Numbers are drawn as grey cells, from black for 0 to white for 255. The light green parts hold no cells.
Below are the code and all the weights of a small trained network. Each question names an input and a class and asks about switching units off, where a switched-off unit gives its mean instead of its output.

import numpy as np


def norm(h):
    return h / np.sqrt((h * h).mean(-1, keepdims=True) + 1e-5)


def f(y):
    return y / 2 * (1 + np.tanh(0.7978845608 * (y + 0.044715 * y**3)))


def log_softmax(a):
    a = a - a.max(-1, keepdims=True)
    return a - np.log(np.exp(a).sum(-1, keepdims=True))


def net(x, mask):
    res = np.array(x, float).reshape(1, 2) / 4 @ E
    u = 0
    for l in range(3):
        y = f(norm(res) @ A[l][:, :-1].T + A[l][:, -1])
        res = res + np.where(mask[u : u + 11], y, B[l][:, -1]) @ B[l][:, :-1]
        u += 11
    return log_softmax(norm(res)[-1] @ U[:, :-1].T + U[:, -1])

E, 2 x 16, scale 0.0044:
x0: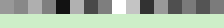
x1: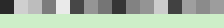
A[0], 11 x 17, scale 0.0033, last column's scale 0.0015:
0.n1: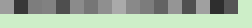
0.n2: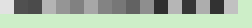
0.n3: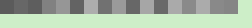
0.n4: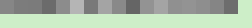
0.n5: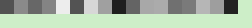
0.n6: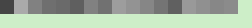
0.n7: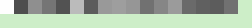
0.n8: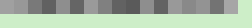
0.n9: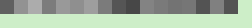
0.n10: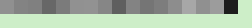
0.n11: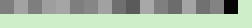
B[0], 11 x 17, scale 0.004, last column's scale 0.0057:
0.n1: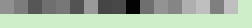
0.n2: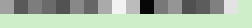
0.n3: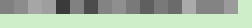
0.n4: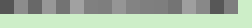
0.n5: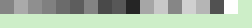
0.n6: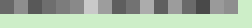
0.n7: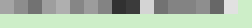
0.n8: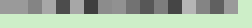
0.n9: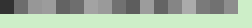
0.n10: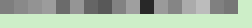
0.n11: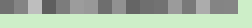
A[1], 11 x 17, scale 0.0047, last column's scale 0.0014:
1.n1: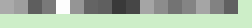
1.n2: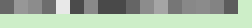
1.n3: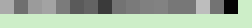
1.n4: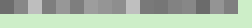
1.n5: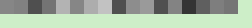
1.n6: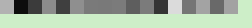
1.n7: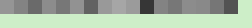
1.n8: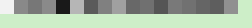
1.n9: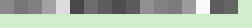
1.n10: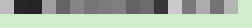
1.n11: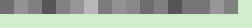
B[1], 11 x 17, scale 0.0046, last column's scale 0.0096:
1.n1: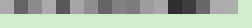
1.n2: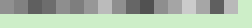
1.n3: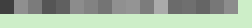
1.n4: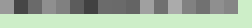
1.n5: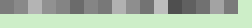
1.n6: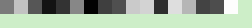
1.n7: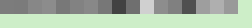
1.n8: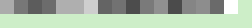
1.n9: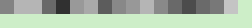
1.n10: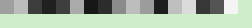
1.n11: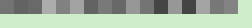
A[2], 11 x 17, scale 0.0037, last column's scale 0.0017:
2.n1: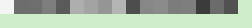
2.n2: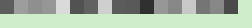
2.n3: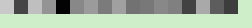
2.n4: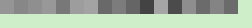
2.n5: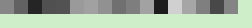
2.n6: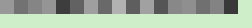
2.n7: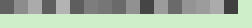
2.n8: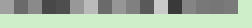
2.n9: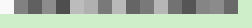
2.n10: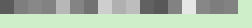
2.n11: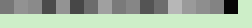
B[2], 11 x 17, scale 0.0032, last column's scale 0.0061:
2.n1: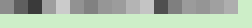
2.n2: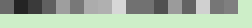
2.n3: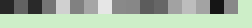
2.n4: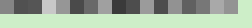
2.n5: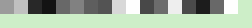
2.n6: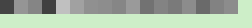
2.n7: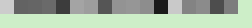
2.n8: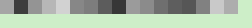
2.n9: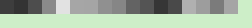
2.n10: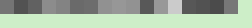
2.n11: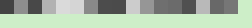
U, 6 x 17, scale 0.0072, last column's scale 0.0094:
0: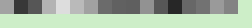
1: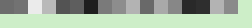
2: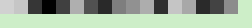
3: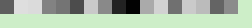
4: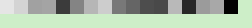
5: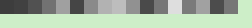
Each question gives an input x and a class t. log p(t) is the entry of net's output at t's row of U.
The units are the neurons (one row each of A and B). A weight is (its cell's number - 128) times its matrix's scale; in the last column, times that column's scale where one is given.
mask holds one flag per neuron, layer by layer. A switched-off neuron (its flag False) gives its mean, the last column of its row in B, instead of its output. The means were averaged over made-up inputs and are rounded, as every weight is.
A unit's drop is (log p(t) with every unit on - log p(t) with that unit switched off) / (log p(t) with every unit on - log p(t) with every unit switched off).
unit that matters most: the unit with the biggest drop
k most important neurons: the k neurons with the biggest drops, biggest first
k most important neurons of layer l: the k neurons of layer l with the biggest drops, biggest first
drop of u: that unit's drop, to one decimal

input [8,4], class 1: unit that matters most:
1.n8
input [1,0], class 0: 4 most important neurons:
(0.n2, 1.n6, 1.n1, 1.n10)
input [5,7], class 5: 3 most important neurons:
(1.n6, 1.n10, 1.n9)
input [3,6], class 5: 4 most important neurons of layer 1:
(1.n6, 1.n10, 1.n8, 1.n2)
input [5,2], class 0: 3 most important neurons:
(1.n6, 1.n10, 2.n5)
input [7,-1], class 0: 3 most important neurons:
(1.n6, 1.n10, 1.n8)
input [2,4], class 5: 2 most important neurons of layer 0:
(0.n7, 0.n1)
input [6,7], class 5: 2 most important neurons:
(1.n9, 1.n1)
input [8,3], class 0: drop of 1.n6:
0.9
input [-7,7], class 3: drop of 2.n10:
0.0
